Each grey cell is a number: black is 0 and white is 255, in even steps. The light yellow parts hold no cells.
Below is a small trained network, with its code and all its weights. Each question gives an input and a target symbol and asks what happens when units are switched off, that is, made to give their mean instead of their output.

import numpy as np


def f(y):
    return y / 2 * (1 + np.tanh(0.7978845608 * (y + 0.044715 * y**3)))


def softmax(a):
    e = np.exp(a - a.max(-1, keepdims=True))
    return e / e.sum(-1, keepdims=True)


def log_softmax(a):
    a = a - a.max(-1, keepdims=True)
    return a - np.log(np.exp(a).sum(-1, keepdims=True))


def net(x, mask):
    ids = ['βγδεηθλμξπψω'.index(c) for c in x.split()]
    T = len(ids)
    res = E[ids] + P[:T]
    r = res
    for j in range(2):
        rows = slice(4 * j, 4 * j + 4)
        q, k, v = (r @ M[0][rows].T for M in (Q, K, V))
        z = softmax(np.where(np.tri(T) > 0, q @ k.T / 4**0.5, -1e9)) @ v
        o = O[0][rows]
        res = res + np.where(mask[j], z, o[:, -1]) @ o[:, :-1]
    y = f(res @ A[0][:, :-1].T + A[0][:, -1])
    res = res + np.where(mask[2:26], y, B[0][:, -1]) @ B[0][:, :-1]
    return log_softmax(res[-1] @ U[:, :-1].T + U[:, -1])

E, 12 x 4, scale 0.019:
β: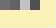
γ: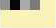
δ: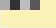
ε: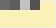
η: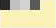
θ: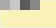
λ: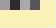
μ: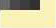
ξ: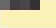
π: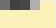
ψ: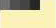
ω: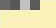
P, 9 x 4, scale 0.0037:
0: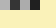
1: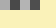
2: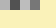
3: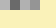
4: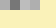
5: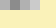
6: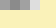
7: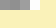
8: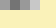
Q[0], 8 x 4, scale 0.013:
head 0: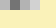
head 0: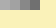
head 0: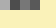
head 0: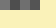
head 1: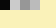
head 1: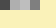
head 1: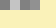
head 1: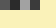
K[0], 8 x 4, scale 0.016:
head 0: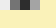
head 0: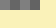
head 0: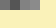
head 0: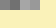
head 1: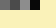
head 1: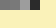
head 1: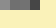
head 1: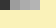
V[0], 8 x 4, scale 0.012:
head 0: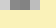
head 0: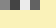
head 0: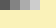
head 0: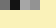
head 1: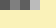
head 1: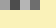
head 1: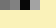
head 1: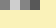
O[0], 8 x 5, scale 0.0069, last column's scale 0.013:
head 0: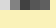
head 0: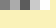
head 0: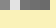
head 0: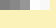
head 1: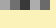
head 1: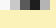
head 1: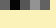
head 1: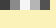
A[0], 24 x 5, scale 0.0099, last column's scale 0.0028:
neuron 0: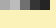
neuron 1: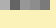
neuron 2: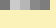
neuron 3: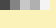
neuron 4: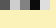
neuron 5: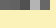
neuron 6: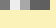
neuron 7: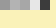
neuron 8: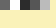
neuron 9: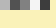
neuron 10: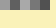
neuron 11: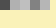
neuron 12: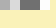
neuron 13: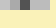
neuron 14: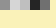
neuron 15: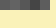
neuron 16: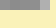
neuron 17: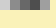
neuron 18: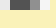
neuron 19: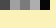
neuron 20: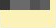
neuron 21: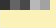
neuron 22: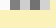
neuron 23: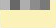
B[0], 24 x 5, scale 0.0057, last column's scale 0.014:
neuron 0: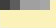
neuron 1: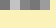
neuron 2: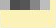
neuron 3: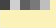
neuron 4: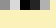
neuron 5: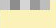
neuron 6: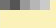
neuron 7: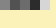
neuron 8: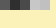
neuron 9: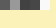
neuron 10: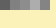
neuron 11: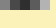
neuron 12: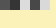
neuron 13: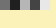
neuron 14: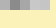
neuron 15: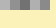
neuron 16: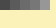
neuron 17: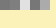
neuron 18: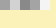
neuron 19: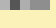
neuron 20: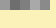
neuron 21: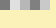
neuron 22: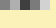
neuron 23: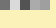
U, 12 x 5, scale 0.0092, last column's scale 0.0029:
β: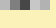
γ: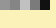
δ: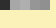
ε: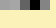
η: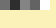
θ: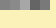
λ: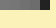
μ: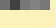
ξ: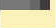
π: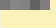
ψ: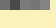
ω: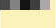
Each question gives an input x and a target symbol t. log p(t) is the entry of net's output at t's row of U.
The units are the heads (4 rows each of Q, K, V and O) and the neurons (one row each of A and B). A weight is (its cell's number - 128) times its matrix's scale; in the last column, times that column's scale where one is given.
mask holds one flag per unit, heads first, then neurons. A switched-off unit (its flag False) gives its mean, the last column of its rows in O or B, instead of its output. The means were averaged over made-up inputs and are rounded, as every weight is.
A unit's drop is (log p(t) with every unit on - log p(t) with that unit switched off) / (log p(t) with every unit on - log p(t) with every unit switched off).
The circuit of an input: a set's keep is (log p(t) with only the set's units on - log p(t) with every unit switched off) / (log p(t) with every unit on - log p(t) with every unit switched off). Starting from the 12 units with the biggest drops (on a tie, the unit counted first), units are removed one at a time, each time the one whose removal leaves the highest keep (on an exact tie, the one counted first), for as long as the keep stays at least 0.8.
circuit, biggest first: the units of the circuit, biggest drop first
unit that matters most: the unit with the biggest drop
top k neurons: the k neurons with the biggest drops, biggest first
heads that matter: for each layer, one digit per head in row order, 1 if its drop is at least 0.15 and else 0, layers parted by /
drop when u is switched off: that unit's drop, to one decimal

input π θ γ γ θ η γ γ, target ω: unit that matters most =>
neuron 9
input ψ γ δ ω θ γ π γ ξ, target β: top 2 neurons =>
[neuron 12; neuron 5]
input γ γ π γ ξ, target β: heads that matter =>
01
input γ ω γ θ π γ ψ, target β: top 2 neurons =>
[neuron 12; neuron 5]
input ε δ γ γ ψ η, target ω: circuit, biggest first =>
[neuron 4; head 0; neuron 8]
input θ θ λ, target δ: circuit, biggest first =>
[head 1; neuron 3]
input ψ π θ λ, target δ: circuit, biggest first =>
[head 1; neuron 2; neuron 3]
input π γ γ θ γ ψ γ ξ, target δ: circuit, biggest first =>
[head 1; neuron 21]
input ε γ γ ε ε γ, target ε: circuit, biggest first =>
[head 1; neuron 8]
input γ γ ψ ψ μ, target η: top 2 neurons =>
[neuron 13; neuron 12]
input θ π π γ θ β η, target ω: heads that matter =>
10
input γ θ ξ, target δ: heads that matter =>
01
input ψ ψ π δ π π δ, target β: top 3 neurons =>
[neuron 12; neuron 18; neuron 7]
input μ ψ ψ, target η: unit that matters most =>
head 0
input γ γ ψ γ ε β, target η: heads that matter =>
11
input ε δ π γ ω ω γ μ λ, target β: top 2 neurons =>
[neuron 12; neuron 18]
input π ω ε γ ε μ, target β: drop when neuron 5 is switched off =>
0.1
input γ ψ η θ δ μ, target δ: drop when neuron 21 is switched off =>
0.1
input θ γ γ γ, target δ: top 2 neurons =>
[neuron 3; neuron 21]
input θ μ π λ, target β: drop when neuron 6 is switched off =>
0.0
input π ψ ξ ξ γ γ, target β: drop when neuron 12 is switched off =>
0.3
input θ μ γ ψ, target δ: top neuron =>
[neuron 21]
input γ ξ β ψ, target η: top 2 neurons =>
[neuron 12; neuron 8]
